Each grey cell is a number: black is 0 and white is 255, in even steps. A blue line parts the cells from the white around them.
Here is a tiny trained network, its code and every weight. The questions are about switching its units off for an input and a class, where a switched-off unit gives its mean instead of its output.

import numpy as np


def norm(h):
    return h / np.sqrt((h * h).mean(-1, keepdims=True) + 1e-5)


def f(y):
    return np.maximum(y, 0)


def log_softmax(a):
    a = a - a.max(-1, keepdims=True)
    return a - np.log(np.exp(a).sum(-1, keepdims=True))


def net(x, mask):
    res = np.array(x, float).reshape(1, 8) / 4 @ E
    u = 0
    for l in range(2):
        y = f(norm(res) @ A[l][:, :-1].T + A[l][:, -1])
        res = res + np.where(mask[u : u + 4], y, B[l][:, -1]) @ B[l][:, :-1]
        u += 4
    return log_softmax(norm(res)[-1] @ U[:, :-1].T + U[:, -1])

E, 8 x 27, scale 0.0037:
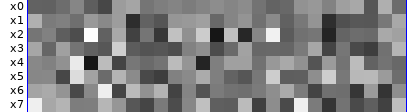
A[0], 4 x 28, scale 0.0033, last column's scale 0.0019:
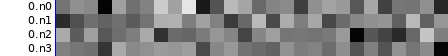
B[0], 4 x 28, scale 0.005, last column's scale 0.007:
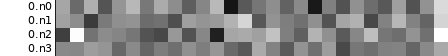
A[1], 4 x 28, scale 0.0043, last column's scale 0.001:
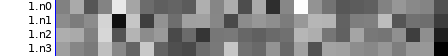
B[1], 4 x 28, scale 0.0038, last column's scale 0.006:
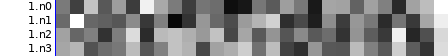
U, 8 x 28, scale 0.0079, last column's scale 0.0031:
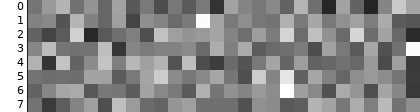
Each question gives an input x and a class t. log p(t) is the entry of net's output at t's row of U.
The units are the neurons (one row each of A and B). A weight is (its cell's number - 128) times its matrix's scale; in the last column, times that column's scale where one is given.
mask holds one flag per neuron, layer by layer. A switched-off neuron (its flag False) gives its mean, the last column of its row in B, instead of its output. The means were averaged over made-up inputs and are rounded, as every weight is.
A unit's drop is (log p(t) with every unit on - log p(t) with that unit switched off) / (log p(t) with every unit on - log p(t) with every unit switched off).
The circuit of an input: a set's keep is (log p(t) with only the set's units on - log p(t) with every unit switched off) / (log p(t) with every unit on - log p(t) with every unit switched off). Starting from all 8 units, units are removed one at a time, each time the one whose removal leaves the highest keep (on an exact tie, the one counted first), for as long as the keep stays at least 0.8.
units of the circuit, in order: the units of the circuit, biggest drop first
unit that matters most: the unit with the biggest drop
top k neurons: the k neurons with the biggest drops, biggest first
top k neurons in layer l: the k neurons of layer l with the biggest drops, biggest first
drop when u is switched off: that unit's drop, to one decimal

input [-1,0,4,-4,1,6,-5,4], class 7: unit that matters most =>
1.n0
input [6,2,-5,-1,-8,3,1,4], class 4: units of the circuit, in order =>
(0.n0, 0.n2)
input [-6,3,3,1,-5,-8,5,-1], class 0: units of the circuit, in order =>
(1.n2, 1.n3)
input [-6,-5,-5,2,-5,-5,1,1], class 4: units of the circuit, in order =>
(0.n0, 0.n2)
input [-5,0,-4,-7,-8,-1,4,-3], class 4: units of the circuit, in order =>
(0.n2, 0.n0)
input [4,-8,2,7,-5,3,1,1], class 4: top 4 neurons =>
(0.n0, 0.n2, 1.n1, 0.n1)
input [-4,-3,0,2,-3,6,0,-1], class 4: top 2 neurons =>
(0.n2, 1.n0)
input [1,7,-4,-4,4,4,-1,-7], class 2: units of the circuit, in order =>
(0.n0, 1.n2)
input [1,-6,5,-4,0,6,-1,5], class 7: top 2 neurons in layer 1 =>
(1.n0, 1.n1)
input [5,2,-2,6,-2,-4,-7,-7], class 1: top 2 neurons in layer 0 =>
(0.n0, 0.n1)
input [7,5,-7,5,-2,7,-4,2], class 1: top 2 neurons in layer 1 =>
(1.n1, 1.n2)
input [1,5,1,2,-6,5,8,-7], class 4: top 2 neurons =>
(0.n3, 0.n2)
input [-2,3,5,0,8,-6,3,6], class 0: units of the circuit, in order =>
(1.n3, 1.n0)
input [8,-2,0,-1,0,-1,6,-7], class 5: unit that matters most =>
0.n1
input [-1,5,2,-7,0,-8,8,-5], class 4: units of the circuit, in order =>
(0.n2, 1.n3)
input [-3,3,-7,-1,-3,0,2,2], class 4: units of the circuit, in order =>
(0.n2, 0.n0)
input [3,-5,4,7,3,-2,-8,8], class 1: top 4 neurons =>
(1.n3, 1.n0, 0.n0, 1.n1)
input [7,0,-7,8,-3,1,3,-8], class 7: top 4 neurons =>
(0.n2, 1.n1, 1.n3, 1.n2)
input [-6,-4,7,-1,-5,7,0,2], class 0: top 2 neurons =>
(1.n0, 0.n1)
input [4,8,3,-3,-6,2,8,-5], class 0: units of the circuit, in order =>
(1.n0)
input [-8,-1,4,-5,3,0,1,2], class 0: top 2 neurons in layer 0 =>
(0.n0, 0.n1)
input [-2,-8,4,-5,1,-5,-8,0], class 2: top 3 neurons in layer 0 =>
(0.n1, 0.n0, 0.n2)
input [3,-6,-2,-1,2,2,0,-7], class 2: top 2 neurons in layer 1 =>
(1.n2, 1.n3)
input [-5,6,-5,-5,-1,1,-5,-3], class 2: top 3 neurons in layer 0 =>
(0.n0, 0.n2, 0.n3)
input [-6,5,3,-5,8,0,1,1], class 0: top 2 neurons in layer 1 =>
(1.n0, 1.n3)
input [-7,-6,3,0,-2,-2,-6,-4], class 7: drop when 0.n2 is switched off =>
0.3
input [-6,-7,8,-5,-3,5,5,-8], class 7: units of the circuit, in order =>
(1.n0)
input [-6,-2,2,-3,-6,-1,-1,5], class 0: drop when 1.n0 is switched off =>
0.2
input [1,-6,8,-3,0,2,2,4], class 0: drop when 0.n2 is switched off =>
-0.1
